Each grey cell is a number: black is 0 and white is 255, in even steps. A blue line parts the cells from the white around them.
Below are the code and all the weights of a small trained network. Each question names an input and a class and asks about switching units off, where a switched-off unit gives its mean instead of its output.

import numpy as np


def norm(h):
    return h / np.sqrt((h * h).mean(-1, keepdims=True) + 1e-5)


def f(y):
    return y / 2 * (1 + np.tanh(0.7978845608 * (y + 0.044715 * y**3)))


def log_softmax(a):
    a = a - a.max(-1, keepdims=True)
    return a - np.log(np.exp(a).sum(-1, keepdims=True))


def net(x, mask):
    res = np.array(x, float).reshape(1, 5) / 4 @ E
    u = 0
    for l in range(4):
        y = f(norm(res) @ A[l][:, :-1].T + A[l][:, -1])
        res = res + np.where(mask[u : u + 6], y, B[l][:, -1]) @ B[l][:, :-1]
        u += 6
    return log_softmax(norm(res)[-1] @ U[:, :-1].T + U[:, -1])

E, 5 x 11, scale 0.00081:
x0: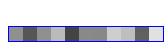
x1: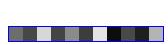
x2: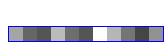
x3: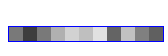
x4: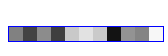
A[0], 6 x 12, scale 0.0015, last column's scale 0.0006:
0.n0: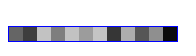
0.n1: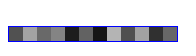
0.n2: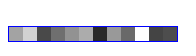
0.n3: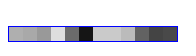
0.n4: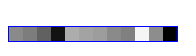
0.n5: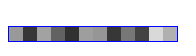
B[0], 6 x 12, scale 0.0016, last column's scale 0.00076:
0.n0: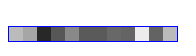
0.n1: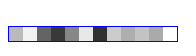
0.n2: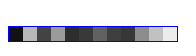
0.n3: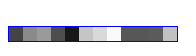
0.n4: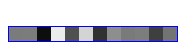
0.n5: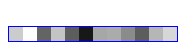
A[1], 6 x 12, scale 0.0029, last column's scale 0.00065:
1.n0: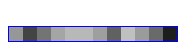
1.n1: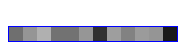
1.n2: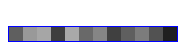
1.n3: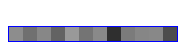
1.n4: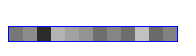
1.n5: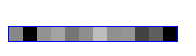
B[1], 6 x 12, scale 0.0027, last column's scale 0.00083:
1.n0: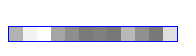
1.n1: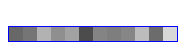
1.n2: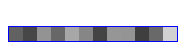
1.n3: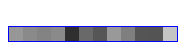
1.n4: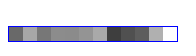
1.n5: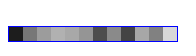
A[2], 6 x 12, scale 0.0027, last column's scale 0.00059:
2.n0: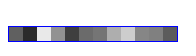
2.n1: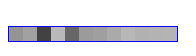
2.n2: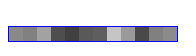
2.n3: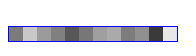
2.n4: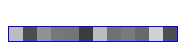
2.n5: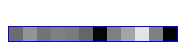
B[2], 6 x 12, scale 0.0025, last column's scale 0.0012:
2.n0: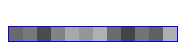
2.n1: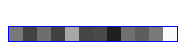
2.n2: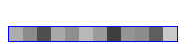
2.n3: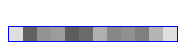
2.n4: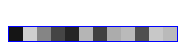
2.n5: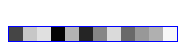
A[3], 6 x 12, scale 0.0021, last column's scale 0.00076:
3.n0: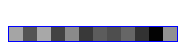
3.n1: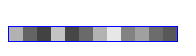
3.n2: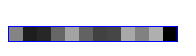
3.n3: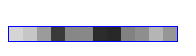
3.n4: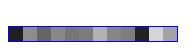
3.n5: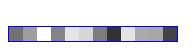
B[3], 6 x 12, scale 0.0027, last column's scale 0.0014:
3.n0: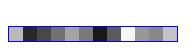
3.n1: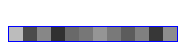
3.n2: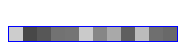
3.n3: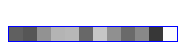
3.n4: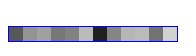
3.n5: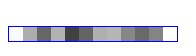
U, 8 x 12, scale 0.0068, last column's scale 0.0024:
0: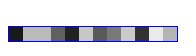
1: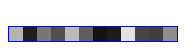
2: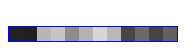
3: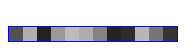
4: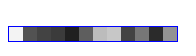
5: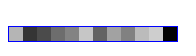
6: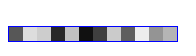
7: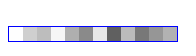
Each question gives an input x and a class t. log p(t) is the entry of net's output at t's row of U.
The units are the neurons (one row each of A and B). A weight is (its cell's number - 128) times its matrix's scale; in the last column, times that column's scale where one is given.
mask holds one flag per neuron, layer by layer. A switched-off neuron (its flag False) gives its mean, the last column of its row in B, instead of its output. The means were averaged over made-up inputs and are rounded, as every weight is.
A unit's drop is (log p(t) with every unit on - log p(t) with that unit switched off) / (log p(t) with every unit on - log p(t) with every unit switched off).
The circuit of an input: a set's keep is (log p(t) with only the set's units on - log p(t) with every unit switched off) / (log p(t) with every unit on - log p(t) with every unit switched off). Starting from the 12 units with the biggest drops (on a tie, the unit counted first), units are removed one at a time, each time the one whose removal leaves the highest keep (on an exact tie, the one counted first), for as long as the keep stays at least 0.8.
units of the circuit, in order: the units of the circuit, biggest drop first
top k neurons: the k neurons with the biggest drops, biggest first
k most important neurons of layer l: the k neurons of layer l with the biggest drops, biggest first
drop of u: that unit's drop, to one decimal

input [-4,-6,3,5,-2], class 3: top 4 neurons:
[0.n2; 1.n4; 3.n5; 2.n1]
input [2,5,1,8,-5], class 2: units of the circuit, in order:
[1.n5]
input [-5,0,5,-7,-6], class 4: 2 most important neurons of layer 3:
[3.n1; 3.n4]
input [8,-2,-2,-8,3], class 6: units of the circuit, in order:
[1.n1; 2.n5]
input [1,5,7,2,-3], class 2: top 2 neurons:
[1.n5; 0.n3]
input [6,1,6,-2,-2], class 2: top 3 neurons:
[0.n3; 1.n5; 1.n4]
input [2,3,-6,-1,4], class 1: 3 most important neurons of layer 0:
[0.n1; 0.n0; 0.n2]
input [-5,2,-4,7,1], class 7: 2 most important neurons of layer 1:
[1.n0; 1.n4]
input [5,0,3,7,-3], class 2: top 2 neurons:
[1.n5; 0.n3]
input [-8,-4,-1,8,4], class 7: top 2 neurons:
[1.n0; 3.n5]
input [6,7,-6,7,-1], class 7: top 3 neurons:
[0.n2; 1.n0; 3.n5]
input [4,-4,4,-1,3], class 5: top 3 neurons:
[3.n2; 2.n1; 2.n5]
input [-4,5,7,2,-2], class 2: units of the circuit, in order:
[1.n5; 0.n3]
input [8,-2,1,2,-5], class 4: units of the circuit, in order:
[3.n1]
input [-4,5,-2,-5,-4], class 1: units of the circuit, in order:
[3.n0; 1.n2]
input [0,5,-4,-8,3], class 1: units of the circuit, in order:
[1.n2; 3.n0; 1.n5]
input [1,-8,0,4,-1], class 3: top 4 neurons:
[0.n2; 1.n4; 2.n1; 1.n5]
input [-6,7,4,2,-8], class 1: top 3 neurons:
[3.n0; 1.n2; 3.n5]
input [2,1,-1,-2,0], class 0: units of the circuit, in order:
[2.n4; 1.n5]
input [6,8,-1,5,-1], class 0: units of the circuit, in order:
[2.n4]
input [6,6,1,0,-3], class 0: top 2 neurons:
[2.n4; 0.n5]
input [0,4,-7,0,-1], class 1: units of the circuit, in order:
[1.n2; 3.n0]
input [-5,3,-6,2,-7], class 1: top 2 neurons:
[1.n2; 3.n0]
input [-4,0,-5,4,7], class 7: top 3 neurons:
[1.n0; 3.n5; 2.n1]
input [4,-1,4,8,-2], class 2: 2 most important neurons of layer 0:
[0.n3; 0.n1]
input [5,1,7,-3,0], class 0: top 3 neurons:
[2.n4; 3.n4; 3.n3]
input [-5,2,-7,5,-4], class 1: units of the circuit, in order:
[3.n0]
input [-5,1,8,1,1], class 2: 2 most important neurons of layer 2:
[2.n1; 2.n5]
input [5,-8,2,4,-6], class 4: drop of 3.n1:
0.4
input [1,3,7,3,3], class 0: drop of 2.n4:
0.6
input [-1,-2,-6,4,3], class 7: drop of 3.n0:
0.0
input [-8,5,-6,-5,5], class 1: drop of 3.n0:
0.1
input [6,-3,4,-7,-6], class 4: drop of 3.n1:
0.3
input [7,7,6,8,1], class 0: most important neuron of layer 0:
[0.n5]
